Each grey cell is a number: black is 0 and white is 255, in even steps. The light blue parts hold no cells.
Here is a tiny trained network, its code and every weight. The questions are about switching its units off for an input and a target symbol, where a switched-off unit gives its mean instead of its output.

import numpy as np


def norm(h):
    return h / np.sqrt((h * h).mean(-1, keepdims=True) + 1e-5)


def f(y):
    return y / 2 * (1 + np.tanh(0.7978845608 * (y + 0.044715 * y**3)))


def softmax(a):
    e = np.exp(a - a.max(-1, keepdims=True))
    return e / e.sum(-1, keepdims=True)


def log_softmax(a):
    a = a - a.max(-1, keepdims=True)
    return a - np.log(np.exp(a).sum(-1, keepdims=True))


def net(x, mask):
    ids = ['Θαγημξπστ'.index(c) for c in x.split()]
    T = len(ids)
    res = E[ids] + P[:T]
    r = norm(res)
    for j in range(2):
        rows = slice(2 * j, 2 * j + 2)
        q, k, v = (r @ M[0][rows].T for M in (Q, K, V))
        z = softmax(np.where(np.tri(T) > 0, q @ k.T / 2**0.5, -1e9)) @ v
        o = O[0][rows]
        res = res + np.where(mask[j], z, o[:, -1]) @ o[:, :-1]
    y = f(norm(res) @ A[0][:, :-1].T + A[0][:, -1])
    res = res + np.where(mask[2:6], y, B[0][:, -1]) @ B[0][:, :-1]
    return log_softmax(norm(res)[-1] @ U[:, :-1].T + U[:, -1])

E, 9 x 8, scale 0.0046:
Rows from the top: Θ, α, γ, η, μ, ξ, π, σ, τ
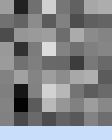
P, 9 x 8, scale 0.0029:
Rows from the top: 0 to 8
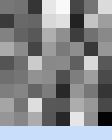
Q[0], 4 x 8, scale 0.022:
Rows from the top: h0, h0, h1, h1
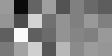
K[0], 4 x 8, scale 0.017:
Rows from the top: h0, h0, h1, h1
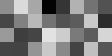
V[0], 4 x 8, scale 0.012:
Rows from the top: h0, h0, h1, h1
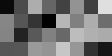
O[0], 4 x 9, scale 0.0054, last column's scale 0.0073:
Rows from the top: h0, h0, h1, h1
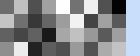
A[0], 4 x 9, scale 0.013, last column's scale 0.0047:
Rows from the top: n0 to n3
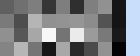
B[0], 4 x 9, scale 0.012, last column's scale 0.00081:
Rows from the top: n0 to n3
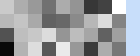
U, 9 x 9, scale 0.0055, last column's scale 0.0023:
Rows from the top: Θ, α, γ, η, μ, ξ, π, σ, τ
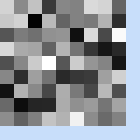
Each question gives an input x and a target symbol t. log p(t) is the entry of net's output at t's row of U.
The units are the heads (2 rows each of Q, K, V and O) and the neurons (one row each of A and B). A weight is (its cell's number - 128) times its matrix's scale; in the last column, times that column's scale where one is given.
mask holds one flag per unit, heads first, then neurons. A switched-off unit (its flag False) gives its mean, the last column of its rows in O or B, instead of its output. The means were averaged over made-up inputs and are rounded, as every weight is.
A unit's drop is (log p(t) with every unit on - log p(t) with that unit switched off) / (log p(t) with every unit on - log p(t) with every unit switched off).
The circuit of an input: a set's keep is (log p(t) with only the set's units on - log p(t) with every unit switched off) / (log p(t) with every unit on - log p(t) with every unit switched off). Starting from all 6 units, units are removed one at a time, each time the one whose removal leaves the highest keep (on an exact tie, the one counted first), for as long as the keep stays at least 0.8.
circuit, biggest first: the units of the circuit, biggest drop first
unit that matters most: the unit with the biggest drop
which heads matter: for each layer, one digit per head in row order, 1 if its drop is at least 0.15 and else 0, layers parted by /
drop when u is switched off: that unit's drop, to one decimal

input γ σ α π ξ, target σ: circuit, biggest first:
h1
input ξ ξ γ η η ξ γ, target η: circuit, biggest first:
n0, h0, h1
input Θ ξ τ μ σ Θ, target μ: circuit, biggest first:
h1, n2
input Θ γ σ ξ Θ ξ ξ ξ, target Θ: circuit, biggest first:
n1, h1
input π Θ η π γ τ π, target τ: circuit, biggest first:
h0, n2
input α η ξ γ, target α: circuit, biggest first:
h0, h1
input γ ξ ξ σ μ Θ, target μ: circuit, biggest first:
n2, h1
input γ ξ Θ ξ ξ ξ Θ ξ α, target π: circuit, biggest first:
h1, n3
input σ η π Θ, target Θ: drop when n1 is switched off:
0.9
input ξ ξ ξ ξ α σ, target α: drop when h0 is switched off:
0.2
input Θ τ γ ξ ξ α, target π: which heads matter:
00
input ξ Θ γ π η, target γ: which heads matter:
10
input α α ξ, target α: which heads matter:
11
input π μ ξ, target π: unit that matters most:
h1
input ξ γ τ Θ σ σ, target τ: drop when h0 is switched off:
0.8
